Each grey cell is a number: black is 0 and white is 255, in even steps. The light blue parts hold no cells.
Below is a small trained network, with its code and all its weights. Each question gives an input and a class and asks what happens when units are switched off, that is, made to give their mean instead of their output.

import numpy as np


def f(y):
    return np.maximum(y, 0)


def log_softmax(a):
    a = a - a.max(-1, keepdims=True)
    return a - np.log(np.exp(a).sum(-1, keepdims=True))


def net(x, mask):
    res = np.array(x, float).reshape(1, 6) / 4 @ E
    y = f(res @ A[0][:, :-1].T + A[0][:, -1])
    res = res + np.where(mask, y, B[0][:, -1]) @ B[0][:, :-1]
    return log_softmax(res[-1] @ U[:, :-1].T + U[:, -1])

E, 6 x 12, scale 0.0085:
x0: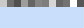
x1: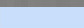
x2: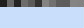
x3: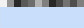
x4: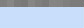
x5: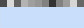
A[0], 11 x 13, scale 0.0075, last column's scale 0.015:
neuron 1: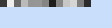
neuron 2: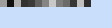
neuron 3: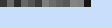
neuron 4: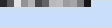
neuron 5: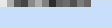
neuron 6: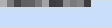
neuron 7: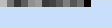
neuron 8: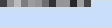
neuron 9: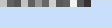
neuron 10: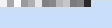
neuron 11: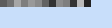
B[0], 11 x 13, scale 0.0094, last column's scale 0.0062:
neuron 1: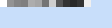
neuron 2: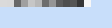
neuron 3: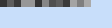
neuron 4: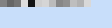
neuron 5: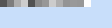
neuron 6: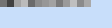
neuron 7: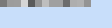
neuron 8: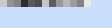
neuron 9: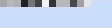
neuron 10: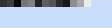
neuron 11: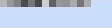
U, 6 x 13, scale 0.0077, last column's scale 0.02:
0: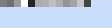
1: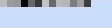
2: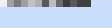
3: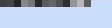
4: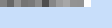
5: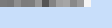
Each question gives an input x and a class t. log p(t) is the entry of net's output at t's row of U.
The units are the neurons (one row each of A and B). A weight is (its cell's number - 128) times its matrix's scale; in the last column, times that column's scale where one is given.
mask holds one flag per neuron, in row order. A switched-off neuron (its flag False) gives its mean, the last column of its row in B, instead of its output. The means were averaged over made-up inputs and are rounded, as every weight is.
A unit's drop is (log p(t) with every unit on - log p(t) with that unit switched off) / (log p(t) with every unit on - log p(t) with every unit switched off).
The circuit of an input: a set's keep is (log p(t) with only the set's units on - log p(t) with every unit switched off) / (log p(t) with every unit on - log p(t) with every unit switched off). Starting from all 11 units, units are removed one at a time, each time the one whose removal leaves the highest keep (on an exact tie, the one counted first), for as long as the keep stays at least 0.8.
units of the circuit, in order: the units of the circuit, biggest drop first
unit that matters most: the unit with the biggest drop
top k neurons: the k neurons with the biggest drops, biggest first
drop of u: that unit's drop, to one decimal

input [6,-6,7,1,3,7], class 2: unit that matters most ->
neuron 1
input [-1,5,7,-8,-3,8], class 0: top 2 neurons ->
(neuron 4; neuron 2)
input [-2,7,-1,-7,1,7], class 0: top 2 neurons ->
(neuron 4; neuron 2)
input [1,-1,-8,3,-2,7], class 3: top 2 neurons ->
(neuron 10; neuron 2)
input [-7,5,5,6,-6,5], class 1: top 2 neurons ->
(neuron 8; neuron 11)
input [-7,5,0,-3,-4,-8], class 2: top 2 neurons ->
(neuron 2; neuron 9)
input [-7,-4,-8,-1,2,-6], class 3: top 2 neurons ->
(neuron 10; neuron 9)
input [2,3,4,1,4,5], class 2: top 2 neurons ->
(neuron 1; neuron 10)
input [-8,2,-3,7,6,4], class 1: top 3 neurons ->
(neuron 8; neuron 11; neuron 4)
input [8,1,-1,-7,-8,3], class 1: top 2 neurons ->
(neuron 9; neuron 5)
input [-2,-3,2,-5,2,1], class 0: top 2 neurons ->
(neuron 4; neuron 10)
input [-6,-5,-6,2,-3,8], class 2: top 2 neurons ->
(neuron 1; neuron 9)
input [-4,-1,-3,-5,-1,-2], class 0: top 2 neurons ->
(neuron 4; neuron 9)
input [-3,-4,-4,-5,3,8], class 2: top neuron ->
(neuron 1)
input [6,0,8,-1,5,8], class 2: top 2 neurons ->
(neuron 1; neuron 10)
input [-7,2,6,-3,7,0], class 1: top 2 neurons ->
(neuron 8; neuron 10)
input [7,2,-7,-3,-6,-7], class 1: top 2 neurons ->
(neuron 9; neuron 1)
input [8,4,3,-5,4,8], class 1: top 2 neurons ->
(neuron 9; neuron 2)
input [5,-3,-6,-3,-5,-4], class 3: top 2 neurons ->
(neuron 10; neuron 8)
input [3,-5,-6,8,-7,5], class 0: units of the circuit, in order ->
(neuron 5)
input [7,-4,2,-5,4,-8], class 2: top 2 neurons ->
(neuron 2; neuron 8)
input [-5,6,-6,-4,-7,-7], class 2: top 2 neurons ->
(neuron 2; neuron 9)
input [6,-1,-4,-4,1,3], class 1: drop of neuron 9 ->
1.1
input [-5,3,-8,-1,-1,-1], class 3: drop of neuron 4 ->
0.0
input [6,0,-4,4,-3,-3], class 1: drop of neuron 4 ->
0.1
